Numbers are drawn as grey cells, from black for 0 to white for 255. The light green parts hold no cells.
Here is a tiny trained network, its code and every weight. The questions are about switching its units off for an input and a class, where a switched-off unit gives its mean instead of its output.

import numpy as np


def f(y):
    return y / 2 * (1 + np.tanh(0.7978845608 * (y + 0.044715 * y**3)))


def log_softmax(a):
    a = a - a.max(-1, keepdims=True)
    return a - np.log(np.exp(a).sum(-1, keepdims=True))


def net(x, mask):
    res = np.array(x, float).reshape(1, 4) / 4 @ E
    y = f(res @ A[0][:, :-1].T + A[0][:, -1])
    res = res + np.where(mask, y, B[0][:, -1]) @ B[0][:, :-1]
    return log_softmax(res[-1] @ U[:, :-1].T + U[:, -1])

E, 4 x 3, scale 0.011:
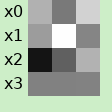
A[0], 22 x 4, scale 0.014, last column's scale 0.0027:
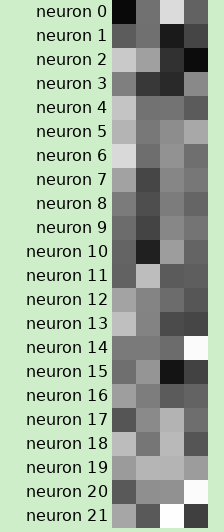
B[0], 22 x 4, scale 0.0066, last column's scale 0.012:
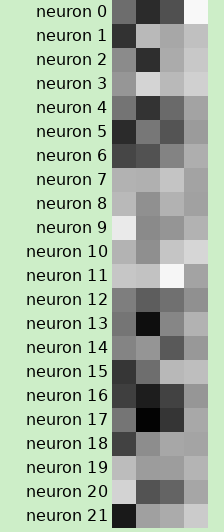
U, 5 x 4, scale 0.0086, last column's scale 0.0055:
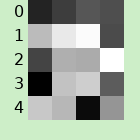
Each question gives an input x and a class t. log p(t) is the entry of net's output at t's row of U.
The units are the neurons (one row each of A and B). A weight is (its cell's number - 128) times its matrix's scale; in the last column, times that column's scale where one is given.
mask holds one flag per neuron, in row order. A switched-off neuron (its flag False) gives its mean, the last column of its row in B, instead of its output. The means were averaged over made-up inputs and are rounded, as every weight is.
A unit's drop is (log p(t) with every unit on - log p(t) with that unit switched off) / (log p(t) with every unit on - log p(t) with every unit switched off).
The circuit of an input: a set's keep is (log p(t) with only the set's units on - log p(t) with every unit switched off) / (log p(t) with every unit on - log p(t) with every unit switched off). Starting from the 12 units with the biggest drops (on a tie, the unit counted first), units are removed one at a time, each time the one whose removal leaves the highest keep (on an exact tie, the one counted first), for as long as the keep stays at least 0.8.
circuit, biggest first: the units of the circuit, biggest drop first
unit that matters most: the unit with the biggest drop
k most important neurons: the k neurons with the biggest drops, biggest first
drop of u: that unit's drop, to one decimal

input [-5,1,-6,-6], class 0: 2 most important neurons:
neuron 13; neuron 16
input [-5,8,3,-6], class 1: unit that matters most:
neuron 11
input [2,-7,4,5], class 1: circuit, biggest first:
neuron 10; neuron 9
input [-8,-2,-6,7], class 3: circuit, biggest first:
neuron 1; neuron 15
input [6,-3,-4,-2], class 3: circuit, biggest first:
neuron 21; neuron 18; neuron 6
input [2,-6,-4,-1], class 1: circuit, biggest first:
neuron 7; neuron 0
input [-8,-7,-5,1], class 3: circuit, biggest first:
neuron 1; neuron 3
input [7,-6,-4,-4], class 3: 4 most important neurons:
neuron 21; neuron 6; neuron 5; neuron 18
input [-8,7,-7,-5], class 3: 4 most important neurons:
neuron 11; neuron 15; neuron 1; neuron 0
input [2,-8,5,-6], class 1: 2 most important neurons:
neuron 10; neuron 9
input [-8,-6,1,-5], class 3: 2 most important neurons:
neuron 1; neuron 15
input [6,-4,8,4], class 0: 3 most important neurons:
neuron 0; neuron 17; neuron 3
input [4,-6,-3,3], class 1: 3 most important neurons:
neuron 7; neuron 0; neuron 10
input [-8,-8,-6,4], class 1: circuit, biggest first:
neuron 3
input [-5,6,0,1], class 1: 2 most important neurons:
neuron 11; neuron 0
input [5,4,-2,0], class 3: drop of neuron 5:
0.2
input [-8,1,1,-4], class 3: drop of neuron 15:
0.2
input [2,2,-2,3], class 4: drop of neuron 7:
0.1
